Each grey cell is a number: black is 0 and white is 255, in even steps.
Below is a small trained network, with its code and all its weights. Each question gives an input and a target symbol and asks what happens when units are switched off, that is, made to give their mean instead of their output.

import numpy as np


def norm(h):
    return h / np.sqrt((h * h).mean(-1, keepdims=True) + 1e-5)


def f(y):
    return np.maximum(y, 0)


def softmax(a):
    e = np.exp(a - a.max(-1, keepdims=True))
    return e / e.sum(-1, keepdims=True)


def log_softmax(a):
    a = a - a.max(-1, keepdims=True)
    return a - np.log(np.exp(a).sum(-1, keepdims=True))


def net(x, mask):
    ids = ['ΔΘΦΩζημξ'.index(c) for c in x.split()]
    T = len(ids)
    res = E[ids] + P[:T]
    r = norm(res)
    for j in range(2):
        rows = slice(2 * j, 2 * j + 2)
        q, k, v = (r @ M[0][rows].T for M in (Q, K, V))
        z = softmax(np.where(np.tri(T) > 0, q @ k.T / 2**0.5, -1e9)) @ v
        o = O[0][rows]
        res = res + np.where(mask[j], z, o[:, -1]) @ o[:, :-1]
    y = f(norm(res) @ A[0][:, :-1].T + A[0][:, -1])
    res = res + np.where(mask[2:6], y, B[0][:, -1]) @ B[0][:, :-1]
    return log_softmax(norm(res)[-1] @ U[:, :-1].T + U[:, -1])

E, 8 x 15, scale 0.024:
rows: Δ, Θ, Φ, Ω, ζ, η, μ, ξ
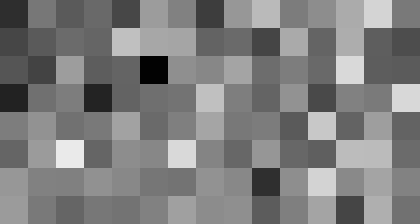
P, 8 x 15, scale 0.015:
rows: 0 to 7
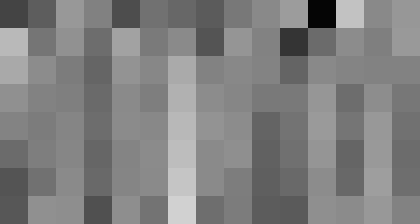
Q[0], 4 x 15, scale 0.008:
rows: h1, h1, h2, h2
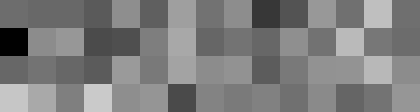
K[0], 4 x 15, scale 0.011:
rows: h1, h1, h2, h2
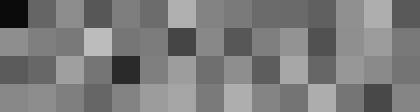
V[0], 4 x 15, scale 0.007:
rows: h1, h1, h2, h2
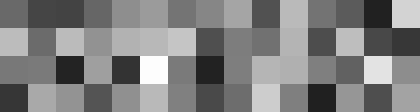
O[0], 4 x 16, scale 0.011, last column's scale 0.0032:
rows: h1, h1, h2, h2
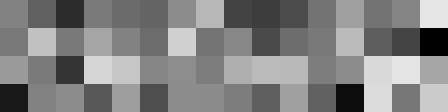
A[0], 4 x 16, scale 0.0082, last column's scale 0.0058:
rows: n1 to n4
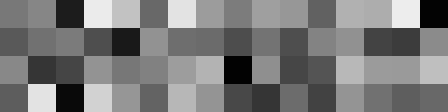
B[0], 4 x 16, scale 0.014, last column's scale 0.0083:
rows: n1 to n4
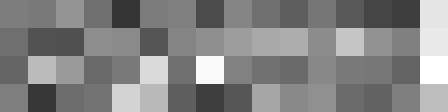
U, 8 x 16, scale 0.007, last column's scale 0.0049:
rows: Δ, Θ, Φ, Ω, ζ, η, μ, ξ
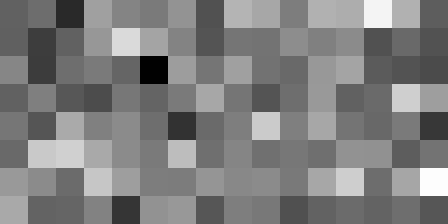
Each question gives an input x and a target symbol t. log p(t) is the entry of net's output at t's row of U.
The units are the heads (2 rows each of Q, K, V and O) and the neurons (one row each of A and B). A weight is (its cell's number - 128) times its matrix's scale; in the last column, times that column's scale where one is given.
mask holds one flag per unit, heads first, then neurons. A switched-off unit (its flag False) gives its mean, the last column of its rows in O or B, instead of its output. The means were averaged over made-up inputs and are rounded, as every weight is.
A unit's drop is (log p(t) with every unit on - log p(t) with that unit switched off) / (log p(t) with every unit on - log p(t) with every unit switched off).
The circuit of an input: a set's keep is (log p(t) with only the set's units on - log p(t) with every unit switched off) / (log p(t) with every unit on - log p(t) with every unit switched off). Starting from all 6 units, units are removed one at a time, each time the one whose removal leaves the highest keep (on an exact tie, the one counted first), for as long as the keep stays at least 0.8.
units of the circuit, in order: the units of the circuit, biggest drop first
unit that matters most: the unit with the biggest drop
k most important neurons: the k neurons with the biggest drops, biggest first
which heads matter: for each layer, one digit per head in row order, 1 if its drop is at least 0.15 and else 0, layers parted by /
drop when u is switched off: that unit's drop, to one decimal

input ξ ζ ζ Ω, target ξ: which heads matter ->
01
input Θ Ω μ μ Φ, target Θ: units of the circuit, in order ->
(h1 n4)
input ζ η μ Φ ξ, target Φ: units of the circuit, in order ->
(h2 n2)
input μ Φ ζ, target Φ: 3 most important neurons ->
(n3 n2 n4)
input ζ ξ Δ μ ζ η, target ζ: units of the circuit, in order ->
(h1)
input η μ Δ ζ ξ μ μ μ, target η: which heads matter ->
10
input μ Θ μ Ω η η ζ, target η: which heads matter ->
10
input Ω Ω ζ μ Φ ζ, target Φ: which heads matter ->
01
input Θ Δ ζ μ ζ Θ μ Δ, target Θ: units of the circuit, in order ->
(h1 n4)
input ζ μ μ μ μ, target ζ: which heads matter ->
10
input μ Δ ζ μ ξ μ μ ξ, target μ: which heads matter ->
01
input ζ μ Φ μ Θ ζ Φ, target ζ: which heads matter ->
10
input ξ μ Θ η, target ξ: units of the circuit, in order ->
(n1 h2)
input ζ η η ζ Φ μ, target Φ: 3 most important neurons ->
(n2 n3 n4)
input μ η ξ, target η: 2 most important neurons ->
(n2 n4)
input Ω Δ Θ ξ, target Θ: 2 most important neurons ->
(n4 n3)
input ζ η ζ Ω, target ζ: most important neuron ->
(n3)
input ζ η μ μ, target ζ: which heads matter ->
11
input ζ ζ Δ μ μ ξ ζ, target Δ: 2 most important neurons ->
(n3 n1)
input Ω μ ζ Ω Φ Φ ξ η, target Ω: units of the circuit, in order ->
(h1 h2)
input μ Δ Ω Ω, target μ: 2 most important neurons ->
(n1 n2)
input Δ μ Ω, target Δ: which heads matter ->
11
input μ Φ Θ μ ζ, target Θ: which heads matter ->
10
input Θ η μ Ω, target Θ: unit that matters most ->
h1
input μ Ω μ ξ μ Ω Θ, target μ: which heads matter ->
01
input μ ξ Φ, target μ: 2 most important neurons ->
(n1 n3)
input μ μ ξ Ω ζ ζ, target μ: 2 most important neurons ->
(n1 n2)
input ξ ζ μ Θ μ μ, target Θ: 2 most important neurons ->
(n4 n1)
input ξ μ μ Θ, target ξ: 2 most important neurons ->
(n1 n2)
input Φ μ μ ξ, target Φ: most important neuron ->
(n2)
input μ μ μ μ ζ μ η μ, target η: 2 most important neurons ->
(n2 n4)
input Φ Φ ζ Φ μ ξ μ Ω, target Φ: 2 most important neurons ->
(n2 n3)
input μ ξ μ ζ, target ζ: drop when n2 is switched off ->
0.2
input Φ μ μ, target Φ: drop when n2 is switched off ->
0.2
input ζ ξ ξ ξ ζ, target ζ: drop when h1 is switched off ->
1.3
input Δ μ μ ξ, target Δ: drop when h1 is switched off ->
0.1
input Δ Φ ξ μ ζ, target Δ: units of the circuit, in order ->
(h2)
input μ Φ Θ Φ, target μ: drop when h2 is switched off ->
0.7
